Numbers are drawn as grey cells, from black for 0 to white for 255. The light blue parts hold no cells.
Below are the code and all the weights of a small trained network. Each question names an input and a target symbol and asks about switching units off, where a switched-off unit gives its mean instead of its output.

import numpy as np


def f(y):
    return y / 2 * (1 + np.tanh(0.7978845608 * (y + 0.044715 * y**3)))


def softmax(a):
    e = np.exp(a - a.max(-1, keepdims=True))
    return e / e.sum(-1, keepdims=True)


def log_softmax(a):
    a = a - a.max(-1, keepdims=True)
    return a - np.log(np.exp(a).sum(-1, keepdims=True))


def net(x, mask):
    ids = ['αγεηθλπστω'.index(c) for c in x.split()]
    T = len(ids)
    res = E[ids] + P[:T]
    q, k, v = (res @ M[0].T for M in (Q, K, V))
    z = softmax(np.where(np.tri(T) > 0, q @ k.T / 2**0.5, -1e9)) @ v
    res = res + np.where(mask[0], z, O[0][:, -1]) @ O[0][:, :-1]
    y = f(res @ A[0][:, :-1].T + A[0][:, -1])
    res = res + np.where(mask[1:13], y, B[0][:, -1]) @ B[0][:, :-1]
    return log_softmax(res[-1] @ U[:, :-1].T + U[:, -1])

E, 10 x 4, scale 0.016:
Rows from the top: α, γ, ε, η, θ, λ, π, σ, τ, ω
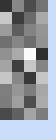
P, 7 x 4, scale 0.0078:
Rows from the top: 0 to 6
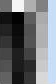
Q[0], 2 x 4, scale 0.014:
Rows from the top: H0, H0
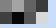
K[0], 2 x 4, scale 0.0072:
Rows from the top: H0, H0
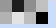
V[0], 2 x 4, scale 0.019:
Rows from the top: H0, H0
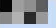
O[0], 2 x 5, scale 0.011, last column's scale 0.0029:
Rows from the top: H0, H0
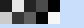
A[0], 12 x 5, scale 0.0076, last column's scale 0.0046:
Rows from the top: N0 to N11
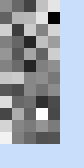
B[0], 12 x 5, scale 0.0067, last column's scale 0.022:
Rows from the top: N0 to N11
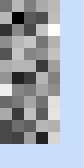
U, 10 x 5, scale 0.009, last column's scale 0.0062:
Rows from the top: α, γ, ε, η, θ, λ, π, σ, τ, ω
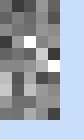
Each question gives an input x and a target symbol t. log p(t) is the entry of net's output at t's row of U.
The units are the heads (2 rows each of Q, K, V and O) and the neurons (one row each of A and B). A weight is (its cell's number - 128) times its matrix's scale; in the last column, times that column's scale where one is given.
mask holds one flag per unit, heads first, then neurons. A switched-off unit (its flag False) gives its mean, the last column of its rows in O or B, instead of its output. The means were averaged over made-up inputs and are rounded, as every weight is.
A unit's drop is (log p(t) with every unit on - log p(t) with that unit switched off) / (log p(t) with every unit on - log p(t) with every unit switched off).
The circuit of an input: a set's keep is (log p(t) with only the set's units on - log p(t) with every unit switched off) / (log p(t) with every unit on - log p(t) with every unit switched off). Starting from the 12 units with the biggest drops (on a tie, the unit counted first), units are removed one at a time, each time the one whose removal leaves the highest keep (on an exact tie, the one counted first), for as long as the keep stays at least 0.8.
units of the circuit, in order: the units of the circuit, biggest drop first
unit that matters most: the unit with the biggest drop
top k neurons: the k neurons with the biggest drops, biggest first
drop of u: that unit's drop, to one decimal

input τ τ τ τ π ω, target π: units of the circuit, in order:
H0, N2
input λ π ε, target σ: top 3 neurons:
N2, N1, N9
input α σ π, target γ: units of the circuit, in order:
H0
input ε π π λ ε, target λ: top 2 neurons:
N11, N1
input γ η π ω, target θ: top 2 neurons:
N2, N9
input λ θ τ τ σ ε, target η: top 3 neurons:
N9, N3, N2
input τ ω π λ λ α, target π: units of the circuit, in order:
H0, N2
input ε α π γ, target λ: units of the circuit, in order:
N1, N11, H0
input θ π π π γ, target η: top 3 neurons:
N3, N9, N2
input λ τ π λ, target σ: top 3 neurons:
N1, N2, N9
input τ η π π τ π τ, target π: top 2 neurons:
N2, N5
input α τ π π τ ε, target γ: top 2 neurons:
N9, N1
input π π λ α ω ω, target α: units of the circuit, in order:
H0, N2, N9
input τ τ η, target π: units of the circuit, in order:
H0, N2
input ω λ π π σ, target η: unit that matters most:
H0
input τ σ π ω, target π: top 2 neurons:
N2, N10
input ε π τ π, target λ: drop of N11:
0.3
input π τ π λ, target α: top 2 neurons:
N2, N3
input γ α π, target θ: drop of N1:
0.1
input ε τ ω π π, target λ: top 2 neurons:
N1, N11
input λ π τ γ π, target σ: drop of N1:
0.2
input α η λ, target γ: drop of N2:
-0.1
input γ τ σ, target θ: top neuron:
N2
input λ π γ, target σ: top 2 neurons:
N2, N9
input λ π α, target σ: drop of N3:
0.0
